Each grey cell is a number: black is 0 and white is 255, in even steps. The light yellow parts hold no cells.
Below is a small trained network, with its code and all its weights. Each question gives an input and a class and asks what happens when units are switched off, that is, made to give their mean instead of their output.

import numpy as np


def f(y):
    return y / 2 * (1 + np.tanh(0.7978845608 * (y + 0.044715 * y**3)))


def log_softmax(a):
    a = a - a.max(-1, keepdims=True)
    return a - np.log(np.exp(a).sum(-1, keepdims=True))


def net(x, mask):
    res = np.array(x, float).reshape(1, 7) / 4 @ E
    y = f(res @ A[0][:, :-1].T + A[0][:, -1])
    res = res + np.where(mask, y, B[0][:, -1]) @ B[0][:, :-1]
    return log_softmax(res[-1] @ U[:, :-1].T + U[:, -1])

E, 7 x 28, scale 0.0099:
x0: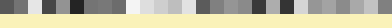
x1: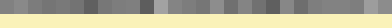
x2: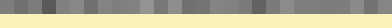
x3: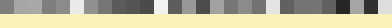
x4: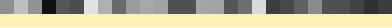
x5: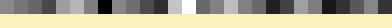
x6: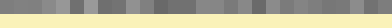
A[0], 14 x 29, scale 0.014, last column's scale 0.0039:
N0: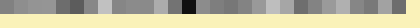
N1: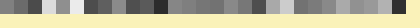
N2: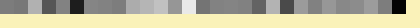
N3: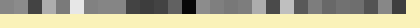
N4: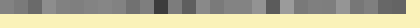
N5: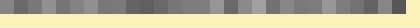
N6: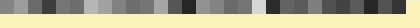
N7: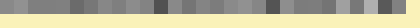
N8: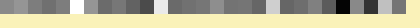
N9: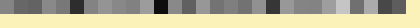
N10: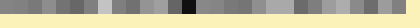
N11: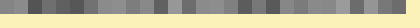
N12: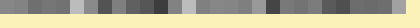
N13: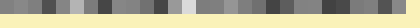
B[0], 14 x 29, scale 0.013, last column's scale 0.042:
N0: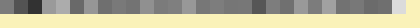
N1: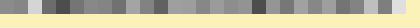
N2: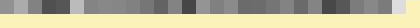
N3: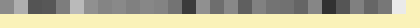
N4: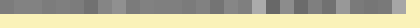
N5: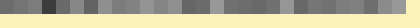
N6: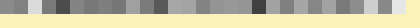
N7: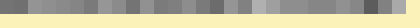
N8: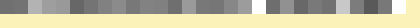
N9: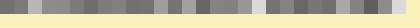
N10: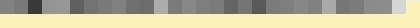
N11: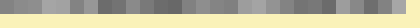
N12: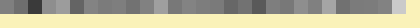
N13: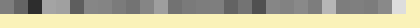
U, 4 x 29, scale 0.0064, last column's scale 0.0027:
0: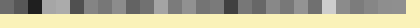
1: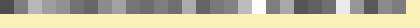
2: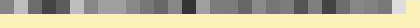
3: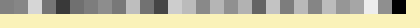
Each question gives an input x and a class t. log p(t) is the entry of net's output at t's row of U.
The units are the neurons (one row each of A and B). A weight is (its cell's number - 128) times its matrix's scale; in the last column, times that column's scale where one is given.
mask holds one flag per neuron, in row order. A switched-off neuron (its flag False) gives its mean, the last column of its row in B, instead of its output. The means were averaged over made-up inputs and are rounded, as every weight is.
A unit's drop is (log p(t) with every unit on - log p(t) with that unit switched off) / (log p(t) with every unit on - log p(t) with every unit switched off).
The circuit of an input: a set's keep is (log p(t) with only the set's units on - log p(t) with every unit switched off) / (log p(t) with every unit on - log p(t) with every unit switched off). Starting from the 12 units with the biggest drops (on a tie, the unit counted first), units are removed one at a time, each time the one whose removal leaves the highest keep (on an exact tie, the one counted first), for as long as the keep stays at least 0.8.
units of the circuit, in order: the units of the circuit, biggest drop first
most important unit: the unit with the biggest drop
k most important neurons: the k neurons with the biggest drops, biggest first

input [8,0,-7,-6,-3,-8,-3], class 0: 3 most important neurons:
N0, N3, N10
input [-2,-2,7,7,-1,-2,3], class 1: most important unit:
N8
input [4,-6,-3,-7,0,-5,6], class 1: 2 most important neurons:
N9, N13
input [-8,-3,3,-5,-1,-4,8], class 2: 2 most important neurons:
N3, N8
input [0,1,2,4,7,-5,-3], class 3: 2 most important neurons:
N6, N13
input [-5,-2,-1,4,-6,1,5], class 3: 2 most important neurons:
N1, N2
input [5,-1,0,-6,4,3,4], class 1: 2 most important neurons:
N9, N3
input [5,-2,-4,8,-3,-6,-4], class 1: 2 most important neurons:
N8, N13
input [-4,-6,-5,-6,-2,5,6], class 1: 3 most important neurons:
N9, N0, N10
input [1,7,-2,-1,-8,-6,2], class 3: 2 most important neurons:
N1, N13
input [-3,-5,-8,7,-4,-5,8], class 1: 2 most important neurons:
N8, N13
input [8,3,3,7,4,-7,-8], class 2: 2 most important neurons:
N2, N13
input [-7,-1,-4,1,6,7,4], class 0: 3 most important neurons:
N12, N13, N2
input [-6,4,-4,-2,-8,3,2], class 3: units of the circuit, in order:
N1
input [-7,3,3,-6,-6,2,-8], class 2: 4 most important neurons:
N3, N8, N6, N1
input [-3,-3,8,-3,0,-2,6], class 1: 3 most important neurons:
N2, N9, N13
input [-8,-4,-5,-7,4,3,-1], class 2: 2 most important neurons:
N3, N8
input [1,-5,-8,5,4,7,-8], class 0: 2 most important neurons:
N13, N12
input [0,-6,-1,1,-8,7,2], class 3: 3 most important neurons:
N1, N0, N10
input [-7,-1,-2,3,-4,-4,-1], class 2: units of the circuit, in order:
N3
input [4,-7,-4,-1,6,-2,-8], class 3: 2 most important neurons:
N3, N6
